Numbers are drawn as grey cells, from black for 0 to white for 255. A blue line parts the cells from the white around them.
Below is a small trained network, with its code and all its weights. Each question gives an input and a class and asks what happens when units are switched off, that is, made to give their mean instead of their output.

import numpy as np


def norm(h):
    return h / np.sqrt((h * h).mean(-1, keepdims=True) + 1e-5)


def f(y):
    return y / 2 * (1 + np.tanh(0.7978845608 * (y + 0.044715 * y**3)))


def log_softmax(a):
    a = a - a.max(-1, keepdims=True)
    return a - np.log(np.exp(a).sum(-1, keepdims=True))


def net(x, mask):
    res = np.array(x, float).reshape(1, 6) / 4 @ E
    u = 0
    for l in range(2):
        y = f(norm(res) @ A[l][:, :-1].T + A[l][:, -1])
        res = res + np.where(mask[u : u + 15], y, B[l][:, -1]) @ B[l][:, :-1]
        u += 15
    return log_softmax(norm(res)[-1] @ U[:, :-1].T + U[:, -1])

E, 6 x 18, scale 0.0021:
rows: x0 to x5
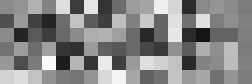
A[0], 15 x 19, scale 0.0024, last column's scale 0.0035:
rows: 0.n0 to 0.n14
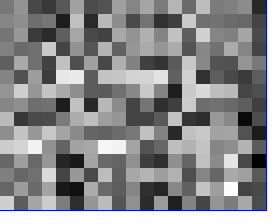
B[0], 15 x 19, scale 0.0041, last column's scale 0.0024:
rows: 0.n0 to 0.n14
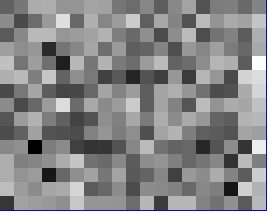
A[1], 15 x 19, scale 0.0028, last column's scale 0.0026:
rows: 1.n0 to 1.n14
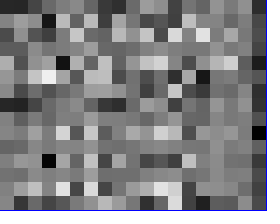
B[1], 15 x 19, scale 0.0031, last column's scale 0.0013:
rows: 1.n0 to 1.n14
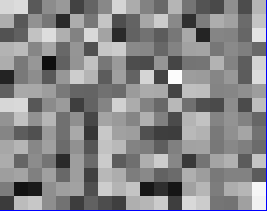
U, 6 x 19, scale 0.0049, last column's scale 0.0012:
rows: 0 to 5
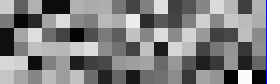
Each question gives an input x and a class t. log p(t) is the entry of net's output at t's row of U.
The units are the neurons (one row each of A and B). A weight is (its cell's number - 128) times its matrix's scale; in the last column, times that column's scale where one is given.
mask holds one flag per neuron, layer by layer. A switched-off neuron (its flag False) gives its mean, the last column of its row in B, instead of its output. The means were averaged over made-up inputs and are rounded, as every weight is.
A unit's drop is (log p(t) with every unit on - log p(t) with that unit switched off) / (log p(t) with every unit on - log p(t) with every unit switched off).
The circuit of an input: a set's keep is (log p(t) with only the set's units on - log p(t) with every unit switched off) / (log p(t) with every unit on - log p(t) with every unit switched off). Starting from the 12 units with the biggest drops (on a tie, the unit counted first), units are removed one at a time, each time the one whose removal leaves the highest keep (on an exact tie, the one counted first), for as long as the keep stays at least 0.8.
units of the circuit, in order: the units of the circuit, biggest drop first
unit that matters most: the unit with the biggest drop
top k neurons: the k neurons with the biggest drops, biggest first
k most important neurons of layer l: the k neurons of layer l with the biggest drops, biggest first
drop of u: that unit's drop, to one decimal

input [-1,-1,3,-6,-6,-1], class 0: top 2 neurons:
[0.n13; 0.n4]
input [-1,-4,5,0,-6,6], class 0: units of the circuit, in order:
[1.n1]
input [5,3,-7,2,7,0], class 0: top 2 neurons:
[1.n4; 0.n12]
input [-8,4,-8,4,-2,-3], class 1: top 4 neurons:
[0.n7; 0.n1; 1.n14; 0.n8]
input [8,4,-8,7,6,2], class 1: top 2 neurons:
[1.n13; 0.n4]
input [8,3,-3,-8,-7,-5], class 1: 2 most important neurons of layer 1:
[1.n13; 1.n9]
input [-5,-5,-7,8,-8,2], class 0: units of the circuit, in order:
[1.n1; 1.n11]
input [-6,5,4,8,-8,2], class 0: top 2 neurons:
[0.n5; 0.n4]
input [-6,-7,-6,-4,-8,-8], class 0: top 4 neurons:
[0.n10; 1.n1; 1.n11; 0.n4]
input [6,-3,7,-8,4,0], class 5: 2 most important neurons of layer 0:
[0.n5; 0.n6]
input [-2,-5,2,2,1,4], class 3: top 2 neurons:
[0.n14; 1.n5]
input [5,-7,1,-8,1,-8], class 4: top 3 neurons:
[1.n7; 1.n0; 0.n2]
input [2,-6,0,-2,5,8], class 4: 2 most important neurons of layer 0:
[0.n10; 0.n4]
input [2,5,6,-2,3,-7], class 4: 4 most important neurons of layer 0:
[0.n6; 0.n9; 0.n14; 0.n4]
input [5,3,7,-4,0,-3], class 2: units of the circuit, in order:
[1.n14]
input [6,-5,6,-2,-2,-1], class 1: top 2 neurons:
[1.n13; 0.n6]
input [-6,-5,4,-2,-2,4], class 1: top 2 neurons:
[0.n7; 0.n1]
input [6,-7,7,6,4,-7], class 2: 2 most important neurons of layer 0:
[0.n10; 0.n8]
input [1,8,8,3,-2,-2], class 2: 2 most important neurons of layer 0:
[0.n8; 0.n14]
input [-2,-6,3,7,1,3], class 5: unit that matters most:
0.n13
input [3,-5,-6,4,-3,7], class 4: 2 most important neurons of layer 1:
[1.n14; 1.n6]
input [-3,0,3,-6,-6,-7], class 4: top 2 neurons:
[1.n7; 1.n0]
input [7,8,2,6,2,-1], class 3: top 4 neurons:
[0.n2; 1.n2; 0.n1; 0.n7]
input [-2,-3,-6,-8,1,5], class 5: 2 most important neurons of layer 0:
[0.n5; 0.n8]
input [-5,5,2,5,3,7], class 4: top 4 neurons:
[0.n10; 1.n13; 0.n14; 0.n5]
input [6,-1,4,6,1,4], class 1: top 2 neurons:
[1.n13; 0.n5]
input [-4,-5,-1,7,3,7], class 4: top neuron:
[0.n10]
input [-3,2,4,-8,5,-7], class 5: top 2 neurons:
[0.n5; 0.n10]
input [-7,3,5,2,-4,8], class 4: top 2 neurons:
[0.n10; 1.n13]
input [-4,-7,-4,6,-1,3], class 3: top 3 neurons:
[0.n14; 1.n5; 0.n5]
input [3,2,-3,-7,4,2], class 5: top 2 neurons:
[0.n5; 0.n4]
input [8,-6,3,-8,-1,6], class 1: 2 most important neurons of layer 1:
[1.n13; 1.n9]
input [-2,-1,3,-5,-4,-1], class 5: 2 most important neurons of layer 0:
[0.n5; 0.n12]
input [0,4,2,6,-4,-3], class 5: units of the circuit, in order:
[0.n13]
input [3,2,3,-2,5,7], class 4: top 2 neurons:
[0.n10; 0.n4]
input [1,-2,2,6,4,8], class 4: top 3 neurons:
[0.n10; 0.n5; 0.n4]
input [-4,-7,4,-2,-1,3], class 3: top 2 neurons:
[1.n5; 0.n14]
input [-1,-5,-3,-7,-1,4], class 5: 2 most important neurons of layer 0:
[0.n5; 0.n2]
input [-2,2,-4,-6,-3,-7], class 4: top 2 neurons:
[1.n7; 1.n0]
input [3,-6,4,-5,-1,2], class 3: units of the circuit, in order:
[1.n5]
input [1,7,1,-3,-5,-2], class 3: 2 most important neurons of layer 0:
[0.n12; 0.n2]
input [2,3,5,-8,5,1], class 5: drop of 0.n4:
0.2
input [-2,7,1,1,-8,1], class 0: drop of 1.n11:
0.1
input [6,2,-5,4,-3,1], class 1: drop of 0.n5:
0.1
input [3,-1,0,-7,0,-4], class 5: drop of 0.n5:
2.4
